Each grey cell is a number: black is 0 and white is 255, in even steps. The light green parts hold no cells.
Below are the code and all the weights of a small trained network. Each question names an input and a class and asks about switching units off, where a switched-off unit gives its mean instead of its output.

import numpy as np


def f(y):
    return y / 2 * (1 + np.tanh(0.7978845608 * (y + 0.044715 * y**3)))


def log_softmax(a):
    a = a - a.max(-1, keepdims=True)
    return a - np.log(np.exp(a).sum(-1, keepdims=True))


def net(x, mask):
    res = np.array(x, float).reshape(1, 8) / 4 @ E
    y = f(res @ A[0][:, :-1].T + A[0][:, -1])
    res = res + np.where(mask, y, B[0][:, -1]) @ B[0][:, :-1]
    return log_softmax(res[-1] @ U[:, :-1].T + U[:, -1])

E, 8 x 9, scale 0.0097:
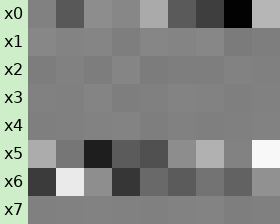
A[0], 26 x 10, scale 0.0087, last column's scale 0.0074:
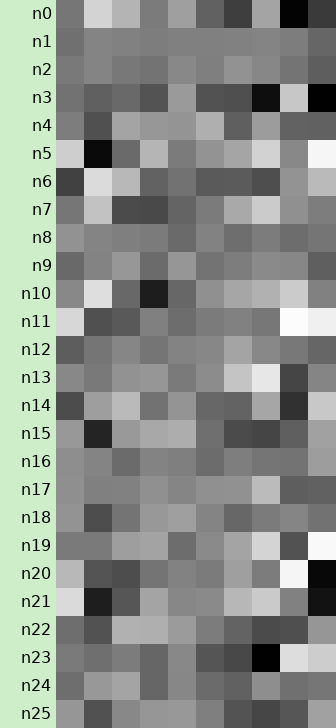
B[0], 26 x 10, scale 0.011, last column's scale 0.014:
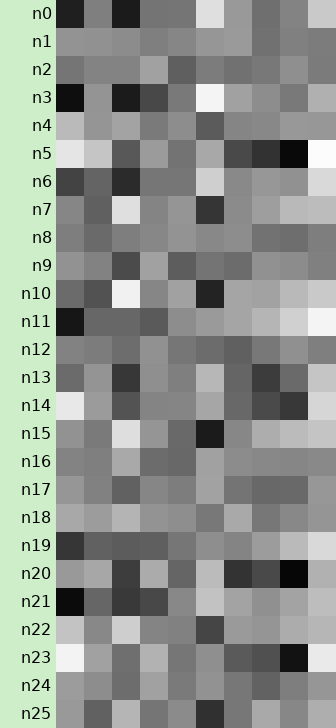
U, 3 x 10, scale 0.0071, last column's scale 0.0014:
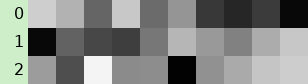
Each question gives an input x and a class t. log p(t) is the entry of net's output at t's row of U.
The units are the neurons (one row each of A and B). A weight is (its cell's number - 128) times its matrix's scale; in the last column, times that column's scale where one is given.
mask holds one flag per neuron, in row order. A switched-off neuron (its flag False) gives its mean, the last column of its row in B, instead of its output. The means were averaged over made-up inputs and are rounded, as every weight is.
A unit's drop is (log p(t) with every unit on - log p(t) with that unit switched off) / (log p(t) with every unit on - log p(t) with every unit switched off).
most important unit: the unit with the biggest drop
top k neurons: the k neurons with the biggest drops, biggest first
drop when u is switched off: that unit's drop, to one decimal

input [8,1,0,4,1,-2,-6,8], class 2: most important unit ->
n15
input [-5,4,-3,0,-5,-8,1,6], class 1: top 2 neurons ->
[n0; n5]
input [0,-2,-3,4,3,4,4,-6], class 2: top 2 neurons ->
[n10; n0]
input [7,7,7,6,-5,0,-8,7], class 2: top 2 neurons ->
[n15; n25]
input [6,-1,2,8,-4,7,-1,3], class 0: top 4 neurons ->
[n23; n20; n19; n21]
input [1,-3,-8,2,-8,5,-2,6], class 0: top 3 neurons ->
[n20; n5; n19]
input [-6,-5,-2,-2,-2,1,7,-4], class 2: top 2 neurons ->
[n10; n7]
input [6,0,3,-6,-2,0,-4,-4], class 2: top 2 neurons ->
[n15; n14]
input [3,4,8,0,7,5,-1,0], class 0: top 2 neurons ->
[n23; n20]
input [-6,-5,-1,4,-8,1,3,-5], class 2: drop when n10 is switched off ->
0.2
